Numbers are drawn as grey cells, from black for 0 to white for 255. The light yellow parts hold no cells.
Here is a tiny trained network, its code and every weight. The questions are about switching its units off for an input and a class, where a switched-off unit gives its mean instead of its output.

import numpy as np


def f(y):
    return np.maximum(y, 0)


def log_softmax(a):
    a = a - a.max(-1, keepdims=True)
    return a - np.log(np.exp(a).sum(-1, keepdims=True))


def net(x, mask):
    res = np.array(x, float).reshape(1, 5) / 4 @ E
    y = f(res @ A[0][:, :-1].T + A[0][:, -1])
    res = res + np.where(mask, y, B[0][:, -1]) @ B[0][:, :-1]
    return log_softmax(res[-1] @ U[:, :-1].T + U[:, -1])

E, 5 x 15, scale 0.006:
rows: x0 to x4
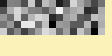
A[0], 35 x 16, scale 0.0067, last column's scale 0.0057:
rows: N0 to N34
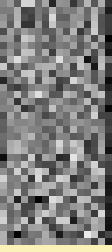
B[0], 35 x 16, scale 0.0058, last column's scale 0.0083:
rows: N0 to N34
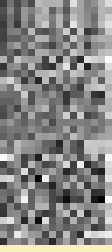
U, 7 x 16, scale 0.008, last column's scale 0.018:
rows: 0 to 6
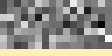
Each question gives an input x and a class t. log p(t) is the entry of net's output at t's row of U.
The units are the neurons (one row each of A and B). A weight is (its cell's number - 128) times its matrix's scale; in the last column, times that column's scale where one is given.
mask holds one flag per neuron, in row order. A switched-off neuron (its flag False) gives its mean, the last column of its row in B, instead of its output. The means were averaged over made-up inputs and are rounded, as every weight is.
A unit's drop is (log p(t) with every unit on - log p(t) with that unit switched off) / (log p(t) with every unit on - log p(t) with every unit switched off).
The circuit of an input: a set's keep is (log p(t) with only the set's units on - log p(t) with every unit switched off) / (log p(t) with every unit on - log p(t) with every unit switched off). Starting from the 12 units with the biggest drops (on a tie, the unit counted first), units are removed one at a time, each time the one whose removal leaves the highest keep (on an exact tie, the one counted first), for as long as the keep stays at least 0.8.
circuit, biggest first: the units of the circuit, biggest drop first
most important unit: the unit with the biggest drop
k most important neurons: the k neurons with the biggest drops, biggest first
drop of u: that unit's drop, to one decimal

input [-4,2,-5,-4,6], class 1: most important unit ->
N9
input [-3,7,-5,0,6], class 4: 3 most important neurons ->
[N8, N20, N21]
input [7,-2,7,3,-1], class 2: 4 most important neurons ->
[N22, N11, N28, N14]
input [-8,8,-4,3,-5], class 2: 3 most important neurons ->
[N31, N25, N33]
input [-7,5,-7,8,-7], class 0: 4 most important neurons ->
[N0, N7, N10, N5]
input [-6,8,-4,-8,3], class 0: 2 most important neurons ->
[N3, N2]
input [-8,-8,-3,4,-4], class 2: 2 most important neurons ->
[N31, N25]
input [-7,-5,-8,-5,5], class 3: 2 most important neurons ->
[N28, N22]
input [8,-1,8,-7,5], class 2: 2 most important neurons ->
[N22, N11]
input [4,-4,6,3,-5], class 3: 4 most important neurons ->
[N24, N13, N27, N9]
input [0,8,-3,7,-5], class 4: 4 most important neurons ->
[N8, N20, N21, N3]
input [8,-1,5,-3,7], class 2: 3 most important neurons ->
[N22, N11, N23]
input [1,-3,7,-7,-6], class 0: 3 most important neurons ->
[N3, N28, N2]
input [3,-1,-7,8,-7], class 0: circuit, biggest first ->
[N0]
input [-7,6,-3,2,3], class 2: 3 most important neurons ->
[N31, N25, N33]
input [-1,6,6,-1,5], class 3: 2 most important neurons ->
[N24, N13]
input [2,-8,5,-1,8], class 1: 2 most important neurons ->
[N30, N9]
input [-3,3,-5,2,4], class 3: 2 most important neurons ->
[N28, N23]
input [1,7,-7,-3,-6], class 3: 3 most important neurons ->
[N28, N33, N9]
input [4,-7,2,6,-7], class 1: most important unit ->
N23
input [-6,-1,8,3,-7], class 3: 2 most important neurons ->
[N24, N13]
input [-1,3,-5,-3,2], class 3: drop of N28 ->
0.9
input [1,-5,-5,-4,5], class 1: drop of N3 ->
-0.1
